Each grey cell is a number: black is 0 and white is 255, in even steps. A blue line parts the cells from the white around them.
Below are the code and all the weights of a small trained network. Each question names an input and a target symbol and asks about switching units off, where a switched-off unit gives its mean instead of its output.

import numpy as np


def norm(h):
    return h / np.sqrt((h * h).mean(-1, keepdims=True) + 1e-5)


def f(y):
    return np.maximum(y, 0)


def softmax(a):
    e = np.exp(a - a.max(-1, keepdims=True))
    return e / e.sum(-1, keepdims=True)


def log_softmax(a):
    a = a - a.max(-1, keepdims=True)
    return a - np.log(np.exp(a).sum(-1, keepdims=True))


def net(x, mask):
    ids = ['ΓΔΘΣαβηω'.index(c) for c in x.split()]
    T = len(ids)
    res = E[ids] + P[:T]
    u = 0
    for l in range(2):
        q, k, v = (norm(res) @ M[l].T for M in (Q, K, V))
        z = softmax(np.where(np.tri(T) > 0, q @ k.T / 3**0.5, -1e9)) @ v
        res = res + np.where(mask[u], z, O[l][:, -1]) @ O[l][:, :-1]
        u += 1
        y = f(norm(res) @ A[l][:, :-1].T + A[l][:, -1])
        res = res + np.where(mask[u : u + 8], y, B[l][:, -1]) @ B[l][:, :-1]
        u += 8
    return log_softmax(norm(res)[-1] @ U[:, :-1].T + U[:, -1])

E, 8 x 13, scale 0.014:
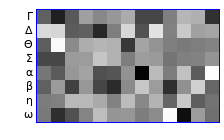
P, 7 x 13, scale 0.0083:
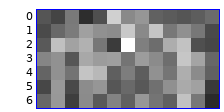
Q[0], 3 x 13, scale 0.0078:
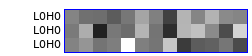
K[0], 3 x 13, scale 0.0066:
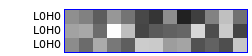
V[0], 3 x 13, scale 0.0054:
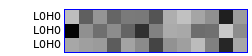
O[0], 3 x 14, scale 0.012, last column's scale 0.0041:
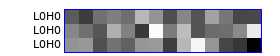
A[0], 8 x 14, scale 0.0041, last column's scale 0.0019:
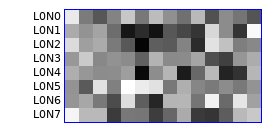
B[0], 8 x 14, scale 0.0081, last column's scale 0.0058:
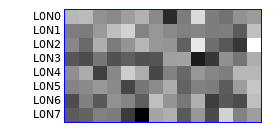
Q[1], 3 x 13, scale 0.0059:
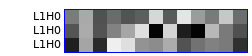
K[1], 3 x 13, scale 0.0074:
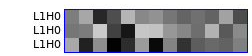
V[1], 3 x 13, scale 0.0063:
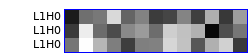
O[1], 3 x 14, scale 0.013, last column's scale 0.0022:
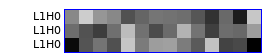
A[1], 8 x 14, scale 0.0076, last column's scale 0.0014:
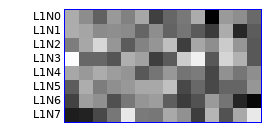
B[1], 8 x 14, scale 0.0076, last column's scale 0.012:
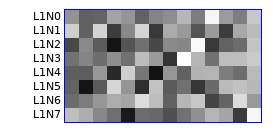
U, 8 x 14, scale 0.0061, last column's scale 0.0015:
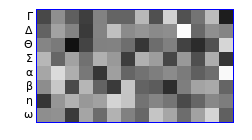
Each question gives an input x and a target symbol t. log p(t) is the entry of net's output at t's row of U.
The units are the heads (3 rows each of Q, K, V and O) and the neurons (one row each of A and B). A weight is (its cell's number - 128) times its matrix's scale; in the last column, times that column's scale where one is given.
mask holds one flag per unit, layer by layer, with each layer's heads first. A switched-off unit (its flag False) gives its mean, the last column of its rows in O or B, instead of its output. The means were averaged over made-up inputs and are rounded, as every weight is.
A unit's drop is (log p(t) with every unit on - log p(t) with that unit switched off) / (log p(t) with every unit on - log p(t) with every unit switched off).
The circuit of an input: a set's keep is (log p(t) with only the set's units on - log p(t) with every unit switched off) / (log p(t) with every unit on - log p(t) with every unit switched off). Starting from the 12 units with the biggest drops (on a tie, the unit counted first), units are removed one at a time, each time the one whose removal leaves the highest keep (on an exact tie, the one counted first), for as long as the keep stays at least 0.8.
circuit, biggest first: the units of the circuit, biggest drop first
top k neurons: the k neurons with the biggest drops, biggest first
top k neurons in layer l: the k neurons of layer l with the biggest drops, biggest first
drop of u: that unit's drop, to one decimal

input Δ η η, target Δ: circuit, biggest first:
(L1H0; L1N7)
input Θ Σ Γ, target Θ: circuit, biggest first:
(L1H0)
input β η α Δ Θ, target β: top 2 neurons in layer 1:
(L1N5; L1N7)
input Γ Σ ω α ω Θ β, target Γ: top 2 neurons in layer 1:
(L1N2; L1N7)
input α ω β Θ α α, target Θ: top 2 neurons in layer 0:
(L0N2; L0N6)
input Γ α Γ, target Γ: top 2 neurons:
(L1N2; L1N7)
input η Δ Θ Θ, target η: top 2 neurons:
(L1N6; L1N5)
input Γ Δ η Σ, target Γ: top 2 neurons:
(L0N6; L1N2)
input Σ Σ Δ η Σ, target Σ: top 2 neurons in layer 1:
(L1N1; L1N4)
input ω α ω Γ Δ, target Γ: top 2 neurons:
(L0N7; L1N2)
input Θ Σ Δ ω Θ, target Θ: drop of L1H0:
0.9
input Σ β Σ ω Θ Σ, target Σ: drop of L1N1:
0.3
